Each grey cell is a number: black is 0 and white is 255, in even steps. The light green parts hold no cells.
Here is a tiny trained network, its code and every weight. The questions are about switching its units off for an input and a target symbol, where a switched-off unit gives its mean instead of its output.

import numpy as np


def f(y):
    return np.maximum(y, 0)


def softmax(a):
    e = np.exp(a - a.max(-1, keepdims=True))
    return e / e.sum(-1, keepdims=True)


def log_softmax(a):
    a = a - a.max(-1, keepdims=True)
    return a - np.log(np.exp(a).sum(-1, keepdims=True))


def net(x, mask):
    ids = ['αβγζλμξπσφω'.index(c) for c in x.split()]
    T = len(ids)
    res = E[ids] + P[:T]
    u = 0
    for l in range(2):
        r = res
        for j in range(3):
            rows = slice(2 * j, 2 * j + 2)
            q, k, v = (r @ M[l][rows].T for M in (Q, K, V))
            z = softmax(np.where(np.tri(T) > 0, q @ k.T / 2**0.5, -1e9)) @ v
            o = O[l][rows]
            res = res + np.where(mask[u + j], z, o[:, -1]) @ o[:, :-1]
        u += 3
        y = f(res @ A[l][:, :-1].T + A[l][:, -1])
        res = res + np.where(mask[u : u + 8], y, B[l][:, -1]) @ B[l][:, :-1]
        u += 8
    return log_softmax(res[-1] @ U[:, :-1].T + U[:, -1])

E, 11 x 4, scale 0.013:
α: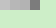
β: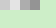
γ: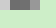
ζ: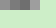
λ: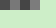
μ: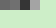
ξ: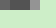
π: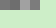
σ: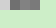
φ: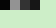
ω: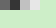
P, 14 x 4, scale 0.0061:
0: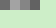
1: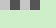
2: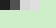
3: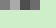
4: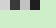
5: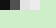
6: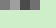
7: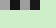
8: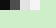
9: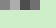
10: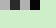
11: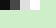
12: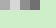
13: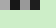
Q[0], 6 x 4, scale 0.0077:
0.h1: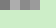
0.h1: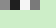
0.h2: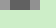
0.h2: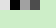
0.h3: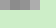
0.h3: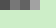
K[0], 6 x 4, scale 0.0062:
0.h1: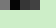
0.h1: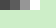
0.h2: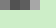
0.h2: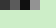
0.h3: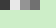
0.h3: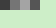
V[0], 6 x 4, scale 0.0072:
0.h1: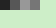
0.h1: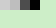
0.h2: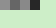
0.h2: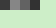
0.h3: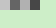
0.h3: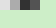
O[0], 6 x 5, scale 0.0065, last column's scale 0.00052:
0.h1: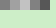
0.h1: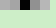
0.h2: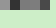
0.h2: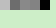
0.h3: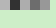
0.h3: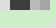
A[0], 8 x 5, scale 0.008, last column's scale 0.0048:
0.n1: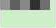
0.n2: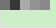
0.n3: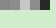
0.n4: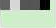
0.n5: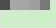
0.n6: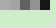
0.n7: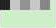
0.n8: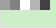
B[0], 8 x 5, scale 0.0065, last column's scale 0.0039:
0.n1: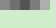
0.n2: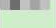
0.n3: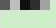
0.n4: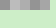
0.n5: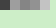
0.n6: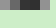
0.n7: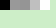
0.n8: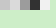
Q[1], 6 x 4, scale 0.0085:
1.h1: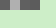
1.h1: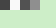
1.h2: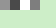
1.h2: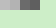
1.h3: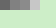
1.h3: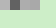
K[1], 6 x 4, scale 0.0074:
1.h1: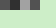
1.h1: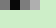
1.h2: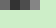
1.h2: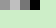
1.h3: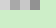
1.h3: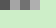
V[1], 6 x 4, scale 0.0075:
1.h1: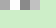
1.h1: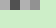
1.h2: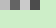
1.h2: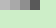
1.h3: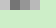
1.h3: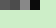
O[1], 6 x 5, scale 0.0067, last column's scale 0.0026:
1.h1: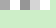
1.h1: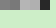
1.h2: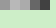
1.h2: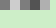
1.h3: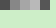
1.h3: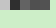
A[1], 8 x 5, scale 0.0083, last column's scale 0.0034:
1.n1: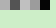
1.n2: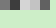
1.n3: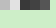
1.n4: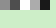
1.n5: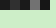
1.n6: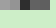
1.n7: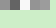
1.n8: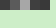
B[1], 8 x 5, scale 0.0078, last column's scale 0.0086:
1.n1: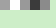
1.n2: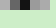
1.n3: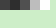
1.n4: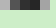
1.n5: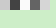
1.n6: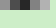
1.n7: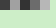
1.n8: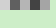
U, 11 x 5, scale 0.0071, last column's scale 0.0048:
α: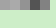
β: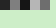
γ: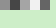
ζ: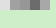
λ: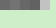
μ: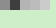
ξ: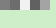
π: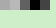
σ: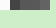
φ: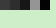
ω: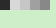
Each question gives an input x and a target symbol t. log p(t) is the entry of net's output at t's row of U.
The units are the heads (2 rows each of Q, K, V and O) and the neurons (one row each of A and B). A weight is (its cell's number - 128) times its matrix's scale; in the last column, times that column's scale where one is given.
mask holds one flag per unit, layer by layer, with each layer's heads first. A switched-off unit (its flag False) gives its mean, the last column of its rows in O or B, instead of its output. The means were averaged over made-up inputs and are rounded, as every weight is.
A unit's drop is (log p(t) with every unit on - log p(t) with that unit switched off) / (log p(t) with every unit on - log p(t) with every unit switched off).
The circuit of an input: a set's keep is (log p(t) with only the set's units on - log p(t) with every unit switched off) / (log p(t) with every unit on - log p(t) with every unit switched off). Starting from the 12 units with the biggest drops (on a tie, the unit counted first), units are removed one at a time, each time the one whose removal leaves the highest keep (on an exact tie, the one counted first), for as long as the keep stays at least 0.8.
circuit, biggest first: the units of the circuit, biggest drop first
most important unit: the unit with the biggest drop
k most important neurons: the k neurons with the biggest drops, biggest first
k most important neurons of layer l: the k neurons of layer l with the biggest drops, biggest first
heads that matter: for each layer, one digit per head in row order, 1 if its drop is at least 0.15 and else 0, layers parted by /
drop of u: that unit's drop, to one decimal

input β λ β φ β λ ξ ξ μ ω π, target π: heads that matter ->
100 / 000
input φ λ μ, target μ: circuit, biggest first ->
(1.n5, 1.h2, 0.n8, 1.h1)
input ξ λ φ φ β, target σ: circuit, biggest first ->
(1.h3, 0.n7)
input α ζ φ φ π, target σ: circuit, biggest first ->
(1.h3, 0.h2)
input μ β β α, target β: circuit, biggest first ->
(1.n3, 1.n5, 0.h1)
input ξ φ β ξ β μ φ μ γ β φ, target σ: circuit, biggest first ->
(1.h3, 1.n5, 1.h1, 1.n8)
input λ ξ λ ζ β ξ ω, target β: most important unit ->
1.n7
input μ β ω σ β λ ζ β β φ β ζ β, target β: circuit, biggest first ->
(1.n3, 1.n5, 0.h1)
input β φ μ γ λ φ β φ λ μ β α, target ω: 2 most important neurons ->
(0.n3, 0.n8)
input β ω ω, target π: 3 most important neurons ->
(1.n4, 0.n8, 0.n2)
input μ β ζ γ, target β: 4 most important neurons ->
(1.n5, 1.n3, 1.n8, 0.n2)
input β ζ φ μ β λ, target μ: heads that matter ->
000 / 010
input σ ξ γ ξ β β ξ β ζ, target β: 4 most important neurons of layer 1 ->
(1.n5, 1.n7, 1.n2, 1.n8)
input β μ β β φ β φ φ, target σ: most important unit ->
1.n5
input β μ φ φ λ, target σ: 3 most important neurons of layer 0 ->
(0.n8, 0.n7, 0.n2)
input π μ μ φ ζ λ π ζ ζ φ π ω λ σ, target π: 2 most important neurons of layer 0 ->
(0.n2, 0.n8)
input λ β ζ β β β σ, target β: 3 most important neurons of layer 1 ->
(1.n5, 1.n3, 1.n8)
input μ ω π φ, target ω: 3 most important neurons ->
(0.n7, 0.n4, 0.n2)
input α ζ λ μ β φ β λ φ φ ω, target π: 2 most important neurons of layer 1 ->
(1.n1, 1.n7)
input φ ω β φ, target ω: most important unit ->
0.h2
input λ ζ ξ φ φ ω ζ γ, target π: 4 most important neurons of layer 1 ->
(1.n1, 1.n7, 1.n5, 1.n4)
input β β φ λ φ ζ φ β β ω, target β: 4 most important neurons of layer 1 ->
(1.n7, 1.n5, 1.n2, 1.n8)
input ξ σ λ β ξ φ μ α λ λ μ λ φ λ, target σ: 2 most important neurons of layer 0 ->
(0.n7, 0.n8)
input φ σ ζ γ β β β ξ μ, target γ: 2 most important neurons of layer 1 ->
(1.n5, 1.n2)
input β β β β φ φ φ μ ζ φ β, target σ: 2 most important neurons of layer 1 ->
(1.n6, 1.n7)
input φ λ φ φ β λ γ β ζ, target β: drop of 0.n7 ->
0.2
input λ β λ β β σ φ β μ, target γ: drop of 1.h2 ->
0.4
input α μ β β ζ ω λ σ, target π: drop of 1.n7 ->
0.3
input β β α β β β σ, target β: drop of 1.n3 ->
0.2
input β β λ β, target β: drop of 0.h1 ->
0.2
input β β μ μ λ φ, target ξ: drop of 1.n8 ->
0.1
